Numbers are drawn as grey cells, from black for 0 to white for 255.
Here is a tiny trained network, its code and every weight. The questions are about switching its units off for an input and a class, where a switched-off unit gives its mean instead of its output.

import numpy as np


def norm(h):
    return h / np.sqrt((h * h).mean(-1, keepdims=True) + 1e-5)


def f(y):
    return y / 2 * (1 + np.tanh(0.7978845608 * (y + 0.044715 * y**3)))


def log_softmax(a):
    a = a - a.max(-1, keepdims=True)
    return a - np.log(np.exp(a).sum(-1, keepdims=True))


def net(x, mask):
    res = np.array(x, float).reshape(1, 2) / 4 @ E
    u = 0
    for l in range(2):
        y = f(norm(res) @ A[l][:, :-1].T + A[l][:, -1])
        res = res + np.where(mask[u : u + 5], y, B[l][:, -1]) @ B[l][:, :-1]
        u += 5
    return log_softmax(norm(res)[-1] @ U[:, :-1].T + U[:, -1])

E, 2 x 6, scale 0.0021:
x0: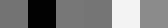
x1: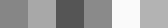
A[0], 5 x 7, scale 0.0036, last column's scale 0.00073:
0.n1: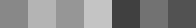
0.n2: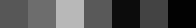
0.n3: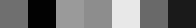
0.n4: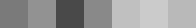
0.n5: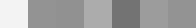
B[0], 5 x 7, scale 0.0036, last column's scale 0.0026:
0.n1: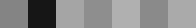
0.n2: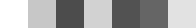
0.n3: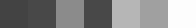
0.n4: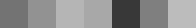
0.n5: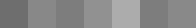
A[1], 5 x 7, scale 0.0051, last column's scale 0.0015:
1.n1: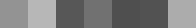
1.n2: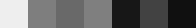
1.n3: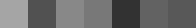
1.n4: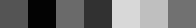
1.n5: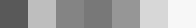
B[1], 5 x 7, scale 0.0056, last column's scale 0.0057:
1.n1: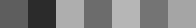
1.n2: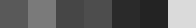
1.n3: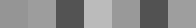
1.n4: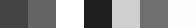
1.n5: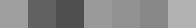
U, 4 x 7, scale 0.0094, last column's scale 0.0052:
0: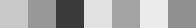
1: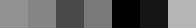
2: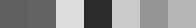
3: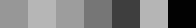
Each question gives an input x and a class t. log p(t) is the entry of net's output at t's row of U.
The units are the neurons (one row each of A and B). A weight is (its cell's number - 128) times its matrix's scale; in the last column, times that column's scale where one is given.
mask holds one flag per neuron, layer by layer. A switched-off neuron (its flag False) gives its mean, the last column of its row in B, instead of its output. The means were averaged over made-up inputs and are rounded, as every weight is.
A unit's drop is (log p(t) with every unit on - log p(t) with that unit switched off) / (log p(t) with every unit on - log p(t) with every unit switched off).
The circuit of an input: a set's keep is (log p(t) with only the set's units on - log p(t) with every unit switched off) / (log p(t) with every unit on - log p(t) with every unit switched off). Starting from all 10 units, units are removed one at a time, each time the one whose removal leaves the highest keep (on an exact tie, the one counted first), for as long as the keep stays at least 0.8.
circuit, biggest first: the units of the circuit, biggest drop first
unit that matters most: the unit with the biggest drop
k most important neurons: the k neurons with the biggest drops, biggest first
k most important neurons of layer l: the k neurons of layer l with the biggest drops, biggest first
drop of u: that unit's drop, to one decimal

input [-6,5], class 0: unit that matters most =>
1.n4
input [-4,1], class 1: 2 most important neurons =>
0.n3; 1.n4
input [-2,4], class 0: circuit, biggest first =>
1.n4; 1.n2
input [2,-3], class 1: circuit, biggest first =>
0.n2; 1.n4
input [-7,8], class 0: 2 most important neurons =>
1.n4; 1.n2
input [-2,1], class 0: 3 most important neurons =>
0.n3; 0.n2; 1.n4
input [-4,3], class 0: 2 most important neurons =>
1.n4; 0.n2
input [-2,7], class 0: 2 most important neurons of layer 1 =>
1.n4; 1.n2
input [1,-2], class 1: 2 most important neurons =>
0.n2; 1.n4
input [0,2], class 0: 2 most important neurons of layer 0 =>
0.n4; 0.n2
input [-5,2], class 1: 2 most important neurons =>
0.n3; 1.n4
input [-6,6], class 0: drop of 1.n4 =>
0.7
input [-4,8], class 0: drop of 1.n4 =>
0.5
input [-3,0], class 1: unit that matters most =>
1.n4
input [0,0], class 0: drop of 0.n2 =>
1.0
